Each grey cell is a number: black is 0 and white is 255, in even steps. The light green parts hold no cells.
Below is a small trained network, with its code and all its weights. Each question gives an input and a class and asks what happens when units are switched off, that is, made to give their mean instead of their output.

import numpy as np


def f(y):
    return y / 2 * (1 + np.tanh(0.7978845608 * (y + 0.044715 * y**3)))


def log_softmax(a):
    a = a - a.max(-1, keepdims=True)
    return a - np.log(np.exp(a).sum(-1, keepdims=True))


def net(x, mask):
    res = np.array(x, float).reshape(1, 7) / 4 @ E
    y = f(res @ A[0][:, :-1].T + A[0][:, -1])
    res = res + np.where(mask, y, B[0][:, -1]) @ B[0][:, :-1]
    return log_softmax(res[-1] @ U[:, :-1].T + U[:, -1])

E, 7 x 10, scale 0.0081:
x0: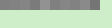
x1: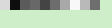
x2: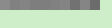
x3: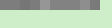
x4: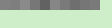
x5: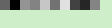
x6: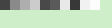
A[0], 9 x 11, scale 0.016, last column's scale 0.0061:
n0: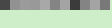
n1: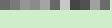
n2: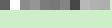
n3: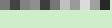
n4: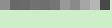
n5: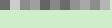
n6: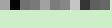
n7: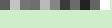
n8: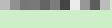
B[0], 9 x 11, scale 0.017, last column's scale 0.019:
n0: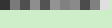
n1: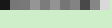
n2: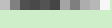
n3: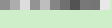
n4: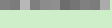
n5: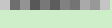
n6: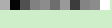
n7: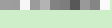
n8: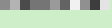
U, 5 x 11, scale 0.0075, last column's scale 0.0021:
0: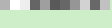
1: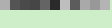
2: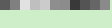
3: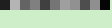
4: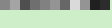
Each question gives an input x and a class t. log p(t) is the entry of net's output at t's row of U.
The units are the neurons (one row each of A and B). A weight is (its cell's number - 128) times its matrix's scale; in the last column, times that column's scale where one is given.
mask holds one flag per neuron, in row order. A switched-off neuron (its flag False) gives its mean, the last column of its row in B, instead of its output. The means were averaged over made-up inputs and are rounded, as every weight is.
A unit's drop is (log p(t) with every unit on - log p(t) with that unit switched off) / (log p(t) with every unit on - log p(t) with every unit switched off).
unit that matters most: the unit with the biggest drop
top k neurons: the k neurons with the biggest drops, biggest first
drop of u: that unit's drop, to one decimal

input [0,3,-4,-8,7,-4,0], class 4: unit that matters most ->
n7
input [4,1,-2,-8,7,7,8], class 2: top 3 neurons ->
n3, n8, n4
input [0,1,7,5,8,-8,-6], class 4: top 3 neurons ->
n8, n3, n2
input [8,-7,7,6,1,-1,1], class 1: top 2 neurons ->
n2, n3
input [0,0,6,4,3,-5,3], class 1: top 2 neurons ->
n7, n2
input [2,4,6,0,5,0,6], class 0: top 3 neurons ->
n6, n1, n0
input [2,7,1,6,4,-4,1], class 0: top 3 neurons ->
n3, n0, n1
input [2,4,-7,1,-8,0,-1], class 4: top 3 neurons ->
n2, n8, n5
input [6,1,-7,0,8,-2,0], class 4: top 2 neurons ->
n7, n3
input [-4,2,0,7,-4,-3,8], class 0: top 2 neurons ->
n3, n6
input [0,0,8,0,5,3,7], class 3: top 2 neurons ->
n7, n0
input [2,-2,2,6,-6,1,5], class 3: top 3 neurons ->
n6, n0, n1
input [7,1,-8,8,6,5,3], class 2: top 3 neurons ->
n2, n8, n3
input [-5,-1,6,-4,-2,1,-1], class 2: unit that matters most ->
n2
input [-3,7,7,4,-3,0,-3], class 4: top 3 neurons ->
n8, n2, n5
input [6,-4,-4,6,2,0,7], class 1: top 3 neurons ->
n2, n5, n8
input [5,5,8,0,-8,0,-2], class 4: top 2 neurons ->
n8, n2
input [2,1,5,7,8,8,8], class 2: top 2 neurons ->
n3, n8
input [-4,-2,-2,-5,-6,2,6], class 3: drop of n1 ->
0.1
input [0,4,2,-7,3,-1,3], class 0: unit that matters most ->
n6
